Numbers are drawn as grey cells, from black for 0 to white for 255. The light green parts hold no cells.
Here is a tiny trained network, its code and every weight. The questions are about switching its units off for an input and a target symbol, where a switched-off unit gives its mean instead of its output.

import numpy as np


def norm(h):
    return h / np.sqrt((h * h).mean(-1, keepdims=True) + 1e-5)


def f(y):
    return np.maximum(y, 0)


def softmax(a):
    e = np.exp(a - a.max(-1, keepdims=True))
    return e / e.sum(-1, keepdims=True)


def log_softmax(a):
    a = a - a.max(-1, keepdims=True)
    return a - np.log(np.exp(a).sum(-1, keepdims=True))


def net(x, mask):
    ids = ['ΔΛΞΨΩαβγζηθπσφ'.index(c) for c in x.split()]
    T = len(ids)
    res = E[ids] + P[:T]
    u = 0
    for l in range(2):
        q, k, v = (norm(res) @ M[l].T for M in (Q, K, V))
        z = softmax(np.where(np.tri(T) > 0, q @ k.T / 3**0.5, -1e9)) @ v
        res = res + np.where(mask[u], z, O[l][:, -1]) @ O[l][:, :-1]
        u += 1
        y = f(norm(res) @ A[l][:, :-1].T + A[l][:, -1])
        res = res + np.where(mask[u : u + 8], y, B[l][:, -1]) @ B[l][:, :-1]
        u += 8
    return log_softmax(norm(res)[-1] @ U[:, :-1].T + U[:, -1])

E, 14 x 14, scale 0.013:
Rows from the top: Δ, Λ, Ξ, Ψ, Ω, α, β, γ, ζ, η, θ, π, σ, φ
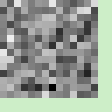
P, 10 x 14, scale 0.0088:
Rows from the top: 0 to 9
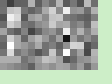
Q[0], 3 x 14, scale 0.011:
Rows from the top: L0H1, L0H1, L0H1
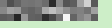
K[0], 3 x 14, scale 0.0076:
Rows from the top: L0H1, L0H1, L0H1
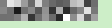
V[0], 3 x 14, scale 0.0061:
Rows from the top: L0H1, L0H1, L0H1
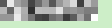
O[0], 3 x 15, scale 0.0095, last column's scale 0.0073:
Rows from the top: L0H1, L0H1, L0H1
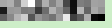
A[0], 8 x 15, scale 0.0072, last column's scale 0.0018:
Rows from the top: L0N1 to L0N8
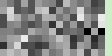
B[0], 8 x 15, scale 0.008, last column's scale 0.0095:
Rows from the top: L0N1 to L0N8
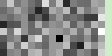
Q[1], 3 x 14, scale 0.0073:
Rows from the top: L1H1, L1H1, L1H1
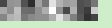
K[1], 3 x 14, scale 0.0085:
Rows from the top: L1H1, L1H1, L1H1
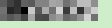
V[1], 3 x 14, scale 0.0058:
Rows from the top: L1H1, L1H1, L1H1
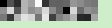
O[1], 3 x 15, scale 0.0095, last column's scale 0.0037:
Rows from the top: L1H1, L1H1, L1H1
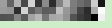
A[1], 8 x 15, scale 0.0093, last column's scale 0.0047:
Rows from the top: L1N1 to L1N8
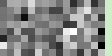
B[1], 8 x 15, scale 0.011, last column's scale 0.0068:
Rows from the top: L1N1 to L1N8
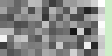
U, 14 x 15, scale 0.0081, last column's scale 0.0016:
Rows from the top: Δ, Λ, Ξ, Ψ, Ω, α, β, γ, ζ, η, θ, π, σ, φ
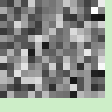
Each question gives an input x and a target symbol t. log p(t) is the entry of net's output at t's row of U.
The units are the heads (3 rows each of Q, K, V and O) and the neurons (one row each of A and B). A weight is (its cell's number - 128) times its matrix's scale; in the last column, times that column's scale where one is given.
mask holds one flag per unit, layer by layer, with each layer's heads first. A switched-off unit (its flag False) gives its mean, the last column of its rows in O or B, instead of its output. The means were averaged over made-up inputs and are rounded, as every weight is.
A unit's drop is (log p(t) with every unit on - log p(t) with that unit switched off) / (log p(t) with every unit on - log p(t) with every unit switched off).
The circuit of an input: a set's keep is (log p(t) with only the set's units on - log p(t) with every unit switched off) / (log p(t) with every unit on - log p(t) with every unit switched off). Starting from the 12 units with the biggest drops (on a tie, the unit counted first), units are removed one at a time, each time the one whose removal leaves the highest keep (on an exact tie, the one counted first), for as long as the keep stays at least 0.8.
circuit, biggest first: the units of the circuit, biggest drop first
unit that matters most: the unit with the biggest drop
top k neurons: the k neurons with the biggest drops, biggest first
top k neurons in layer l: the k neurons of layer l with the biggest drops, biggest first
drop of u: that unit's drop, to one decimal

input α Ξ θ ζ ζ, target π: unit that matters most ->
L0H1
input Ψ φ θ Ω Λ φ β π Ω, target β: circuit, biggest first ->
L0H1; L1N3
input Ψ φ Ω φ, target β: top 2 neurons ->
L1N5; L1N3
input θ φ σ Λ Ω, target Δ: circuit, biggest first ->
L1H1; L0H1; L0N4
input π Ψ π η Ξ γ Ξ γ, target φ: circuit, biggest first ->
L0H1; L1N1
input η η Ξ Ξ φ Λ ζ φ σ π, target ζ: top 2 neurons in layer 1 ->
L1N5; L1N6
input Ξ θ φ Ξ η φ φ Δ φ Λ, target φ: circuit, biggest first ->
L0H1; L1N1
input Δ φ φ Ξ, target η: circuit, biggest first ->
L0H1; L0N7
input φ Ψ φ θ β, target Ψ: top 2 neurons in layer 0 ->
L0N7; L0N3
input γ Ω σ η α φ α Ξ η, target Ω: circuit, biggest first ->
L0H1; L1H1
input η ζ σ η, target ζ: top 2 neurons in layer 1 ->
L1N5; L1N6
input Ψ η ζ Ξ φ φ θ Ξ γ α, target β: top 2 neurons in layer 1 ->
L1N5; L1N3
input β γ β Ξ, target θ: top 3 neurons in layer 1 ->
L1N2; L1N7; L1N5
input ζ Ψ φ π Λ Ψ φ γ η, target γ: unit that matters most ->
L1H1
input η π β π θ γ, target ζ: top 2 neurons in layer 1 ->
L1N5; L1N6
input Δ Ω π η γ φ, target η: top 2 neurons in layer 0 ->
L0N7; L0N6
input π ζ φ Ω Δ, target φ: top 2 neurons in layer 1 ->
L1N1; L1N4
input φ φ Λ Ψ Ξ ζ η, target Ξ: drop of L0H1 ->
0.1
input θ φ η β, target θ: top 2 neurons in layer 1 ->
L1N2; L1N6
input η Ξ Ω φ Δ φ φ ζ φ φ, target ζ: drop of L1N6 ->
0.2
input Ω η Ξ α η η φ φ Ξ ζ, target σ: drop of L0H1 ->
0.9
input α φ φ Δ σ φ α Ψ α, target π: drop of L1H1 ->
0.2
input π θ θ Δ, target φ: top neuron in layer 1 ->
L1N1
